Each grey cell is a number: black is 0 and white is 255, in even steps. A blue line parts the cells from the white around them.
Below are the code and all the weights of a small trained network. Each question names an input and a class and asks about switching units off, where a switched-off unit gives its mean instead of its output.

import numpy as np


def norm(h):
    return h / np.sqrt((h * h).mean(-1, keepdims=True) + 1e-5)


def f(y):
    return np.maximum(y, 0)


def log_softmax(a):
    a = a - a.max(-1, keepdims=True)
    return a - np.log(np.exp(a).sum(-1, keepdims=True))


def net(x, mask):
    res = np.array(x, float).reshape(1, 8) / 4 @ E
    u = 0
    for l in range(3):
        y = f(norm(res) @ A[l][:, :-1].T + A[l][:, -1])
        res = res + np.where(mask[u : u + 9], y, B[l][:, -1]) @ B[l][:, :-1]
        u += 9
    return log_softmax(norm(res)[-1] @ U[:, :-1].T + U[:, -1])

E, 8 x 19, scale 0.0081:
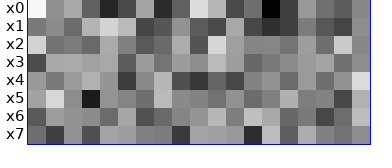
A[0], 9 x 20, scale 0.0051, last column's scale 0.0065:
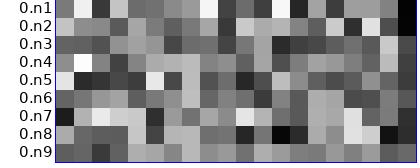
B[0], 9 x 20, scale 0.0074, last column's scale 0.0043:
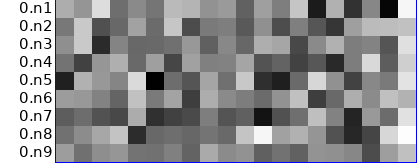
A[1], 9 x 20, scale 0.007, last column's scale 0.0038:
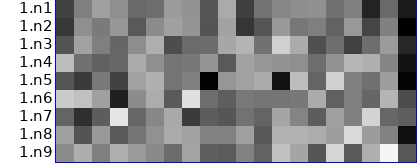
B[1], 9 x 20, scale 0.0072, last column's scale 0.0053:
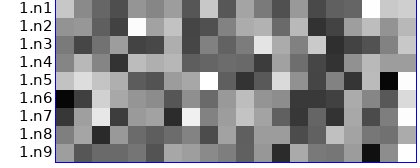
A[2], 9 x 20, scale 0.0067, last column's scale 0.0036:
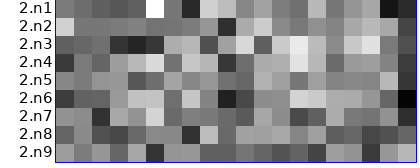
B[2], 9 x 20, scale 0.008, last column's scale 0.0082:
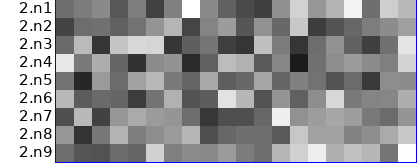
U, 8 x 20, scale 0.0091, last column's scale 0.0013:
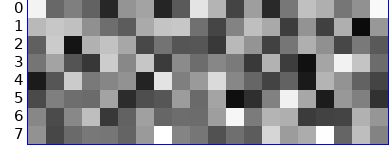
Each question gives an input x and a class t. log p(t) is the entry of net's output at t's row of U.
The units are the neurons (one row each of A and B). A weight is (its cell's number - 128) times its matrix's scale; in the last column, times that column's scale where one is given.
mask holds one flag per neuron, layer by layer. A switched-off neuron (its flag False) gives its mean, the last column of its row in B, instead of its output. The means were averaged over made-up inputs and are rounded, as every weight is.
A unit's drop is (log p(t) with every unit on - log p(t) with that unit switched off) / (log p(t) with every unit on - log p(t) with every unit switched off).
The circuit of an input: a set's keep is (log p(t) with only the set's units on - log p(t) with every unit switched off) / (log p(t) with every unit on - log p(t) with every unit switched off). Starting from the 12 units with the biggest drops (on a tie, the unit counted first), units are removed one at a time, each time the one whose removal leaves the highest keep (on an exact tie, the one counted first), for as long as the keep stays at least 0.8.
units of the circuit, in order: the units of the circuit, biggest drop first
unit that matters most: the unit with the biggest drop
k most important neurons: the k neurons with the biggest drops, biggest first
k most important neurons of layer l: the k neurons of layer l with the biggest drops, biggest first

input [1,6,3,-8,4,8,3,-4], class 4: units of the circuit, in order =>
[1.n6]
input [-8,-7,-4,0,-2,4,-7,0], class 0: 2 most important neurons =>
[2.n4 2.n6]
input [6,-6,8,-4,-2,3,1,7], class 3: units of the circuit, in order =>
[0.n2 2.n4]
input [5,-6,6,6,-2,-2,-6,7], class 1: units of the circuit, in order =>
[1.n5 2.n4]
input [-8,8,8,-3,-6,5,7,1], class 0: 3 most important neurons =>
[2.n4 2.n6 2.n3]
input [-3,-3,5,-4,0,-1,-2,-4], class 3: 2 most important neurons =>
[0.n2 1.n5]
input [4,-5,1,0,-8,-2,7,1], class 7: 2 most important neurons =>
[2.n1 0.n8]
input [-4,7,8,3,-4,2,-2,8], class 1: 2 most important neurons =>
[1.n5 2.n3]
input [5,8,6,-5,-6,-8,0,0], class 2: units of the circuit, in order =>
[2.n7 2.n4]
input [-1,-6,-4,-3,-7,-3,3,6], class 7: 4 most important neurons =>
[2.n1 2.n8 0.n1 0.n9]
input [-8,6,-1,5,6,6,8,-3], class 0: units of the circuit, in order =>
[2.n4 2.n6]
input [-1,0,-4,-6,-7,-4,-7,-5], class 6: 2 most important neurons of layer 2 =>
[2.n9 2.n8]
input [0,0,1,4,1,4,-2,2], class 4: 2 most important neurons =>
[0.n4 0.n5]
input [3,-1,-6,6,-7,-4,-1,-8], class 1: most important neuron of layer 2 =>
[2.n9]
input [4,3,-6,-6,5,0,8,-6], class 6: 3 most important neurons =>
[1.n3 1.n5 1.n9]
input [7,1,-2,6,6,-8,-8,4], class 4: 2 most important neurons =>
[1.n7 2.n4]
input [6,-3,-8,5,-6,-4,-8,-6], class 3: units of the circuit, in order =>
[1.n1 1.n2 2.n4]
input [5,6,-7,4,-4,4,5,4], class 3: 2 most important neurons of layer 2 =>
[2.n3 2.n4]
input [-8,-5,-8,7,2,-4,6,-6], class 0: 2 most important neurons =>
[2.n4 2.n6]
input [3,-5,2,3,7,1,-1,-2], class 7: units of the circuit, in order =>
[1.n9]
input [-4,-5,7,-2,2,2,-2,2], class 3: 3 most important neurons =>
[0.n2 1.n4 2.n2]
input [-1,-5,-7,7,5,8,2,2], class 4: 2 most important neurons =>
[0.n4 1.n6]
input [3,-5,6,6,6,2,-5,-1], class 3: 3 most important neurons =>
[2.n2 0.n2 0.n5]
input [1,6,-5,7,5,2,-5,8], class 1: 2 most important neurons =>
[1.n5 0.n5]
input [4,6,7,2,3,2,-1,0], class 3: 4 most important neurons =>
[0.n2 2.n3 2.n2 1.n4]
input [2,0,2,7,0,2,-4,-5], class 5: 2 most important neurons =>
[0.n7 1.n5]
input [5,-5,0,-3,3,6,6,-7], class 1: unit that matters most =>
0.n1
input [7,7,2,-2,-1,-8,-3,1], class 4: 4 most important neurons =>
[1.n7 2.n4 2.n3 2.n6]
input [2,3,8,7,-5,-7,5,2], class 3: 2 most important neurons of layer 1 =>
[1.n6 1.n4]
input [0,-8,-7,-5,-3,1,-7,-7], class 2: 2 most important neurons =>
[2.n3 1.n5]
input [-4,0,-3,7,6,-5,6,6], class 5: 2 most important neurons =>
[0.n7 0.n1]
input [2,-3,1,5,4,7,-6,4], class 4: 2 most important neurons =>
[1.n6 0.n4]
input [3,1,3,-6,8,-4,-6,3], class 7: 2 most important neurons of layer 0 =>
[0.n7 0.n4]
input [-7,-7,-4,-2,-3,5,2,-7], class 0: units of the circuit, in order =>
[2.n4]
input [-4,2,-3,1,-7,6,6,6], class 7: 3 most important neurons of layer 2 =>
[2.n1 2.n8 2.n3]
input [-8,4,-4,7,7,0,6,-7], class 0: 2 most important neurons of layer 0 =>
[0.n8 0.n5]
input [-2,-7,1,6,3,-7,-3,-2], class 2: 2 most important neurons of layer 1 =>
[1.n6 1.n8]
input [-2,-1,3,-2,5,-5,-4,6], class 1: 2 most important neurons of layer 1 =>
[1.n5 1.n6]
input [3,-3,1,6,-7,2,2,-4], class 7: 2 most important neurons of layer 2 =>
[2.n1 2.n8]
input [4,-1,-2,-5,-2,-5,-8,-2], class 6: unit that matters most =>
0.n8
